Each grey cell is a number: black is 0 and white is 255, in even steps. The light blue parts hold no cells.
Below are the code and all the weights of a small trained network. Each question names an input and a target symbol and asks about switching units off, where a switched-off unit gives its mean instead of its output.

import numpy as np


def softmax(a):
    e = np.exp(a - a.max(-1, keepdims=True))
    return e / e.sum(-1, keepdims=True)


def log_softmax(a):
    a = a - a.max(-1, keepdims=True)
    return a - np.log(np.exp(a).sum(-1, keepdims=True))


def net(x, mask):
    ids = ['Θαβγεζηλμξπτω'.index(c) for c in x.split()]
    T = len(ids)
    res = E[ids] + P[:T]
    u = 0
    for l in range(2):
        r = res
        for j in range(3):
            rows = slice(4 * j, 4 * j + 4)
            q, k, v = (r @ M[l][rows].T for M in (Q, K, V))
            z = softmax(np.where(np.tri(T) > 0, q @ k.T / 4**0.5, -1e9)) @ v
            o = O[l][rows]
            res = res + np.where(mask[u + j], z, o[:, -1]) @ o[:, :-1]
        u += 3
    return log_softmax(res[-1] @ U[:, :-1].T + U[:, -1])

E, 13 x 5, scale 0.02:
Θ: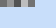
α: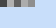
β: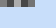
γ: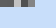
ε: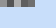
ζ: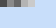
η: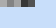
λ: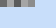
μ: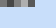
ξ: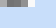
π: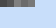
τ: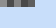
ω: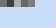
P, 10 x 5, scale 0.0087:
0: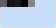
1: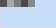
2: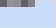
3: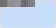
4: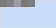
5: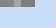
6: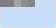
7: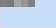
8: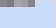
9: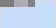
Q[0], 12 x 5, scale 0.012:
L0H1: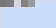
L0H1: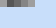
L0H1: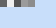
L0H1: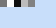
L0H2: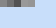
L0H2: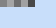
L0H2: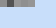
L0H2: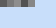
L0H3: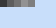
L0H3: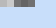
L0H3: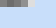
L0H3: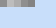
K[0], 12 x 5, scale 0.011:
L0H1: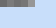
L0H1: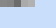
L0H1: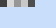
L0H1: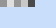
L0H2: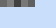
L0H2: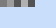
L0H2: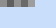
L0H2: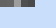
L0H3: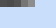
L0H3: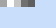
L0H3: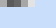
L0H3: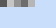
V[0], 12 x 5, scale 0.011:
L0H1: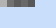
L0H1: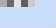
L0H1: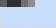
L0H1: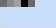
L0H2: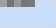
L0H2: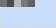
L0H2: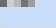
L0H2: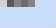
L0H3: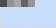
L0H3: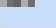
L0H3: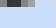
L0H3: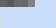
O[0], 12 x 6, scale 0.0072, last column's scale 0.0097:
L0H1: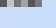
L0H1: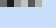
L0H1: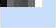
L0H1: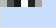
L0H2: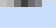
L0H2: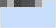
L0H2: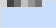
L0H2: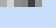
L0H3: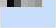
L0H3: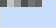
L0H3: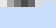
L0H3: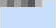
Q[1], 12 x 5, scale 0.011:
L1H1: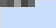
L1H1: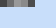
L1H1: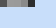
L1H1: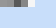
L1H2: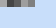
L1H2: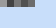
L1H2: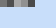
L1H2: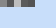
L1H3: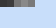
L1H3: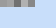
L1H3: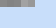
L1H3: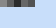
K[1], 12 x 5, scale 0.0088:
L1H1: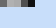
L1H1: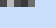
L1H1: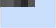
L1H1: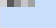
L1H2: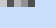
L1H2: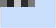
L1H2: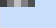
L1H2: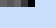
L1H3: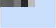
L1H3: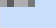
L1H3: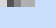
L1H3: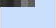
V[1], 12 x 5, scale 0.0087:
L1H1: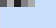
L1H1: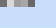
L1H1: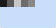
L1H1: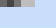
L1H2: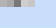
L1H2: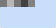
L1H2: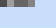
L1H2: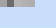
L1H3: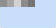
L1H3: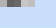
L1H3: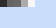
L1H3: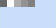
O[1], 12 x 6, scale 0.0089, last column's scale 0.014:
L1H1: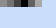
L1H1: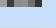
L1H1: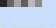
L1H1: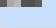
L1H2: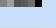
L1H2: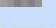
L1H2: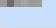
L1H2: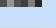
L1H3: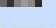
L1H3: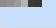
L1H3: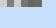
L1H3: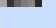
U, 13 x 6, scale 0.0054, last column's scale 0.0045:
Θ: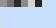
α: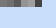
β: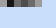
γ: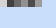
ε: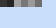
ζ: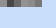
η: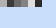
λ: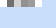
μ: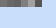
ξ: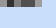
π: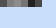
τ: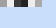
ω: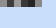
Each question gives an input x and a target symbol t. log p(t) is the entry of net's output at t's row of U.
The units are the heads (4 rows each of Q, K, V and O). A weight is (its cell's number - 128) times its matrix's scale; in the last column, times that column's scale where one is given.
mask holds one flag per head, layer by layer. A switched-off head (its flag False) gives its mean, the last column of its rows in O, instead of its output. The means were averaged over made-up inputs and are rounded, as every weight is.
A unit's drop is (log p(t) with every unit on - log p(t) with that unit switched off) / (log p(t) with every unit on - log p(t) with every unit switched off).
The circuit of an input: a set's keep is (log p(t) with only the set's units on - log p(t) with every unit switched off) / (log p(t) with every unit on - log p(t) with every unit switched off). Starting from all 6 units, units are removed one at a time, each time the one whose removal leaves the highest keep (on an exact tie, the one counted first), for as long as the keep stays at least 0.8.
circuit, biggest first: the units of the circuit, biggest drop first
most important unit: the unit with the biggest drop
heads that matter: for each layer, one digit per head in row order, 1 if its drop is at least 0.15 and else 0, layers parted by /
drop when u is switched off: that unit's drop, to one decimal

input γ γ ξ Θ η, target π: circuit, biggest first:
(L0H1 L1H3 L0H3)
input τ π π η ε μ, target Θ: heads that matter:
110 / 101
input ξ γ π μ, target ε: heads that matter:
100 / 100
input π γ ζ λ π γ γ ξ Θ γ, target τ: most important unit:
L1H3
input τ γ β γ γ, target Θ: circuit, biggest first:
(L1H3 L0H2 L1H1 L0H3)
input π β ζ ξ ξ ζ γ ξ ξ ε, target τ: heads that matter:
100 / 101
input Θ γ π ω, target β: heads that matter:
101 / 101
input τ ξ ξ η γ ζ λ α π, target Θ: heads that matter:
111 / 101
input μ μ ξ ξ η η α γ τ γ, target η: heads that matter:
111 / 111
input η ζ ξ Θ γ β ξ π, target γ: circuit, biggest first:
(L0H1 L1H1 L0H2)
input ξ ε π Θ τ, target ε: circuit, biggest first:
(L0H1 L1H1)
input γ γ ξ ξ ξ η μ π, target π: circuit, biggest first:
(L0H1 L1H3 L0H3)
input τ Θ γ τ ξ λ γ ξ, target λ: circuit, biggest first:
(L0H1 L1H3)
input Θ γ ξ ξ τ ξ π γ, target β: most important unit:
L0H1
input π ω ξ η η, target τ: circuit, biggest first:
(L1H3 L0H1)
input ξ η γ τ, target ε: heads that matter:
101 / 100
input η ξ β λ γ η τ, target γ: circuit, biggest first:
(L0H1 L1H1)
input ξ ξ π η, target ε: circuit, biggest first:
(L0H3 L0H1 L1H1)
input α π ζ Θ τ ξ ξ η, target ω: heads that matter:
110 / 111
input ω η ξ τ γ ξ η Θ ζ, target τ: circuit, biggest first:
(L0H1)
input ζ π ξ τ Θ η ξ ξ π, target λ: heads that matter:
110 / 001
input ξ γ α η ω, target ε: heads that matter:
100 / 100
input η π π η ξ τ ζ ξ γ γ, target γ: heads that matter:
110 / 100
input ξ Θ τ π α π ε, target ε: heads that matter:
110 / 100
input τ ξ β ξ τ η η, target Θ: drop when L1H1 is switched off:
0.2
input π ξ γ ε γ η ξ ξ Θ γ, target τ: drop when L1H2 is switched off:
-0.1
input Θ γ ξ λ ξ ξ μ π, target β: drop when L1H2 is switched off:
0.0
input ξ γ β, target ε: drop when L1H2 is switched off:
0.1
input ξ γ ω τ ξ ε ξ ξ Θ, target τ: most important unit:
L1H2
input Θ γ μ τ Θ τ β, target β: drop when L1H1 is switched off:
0.5
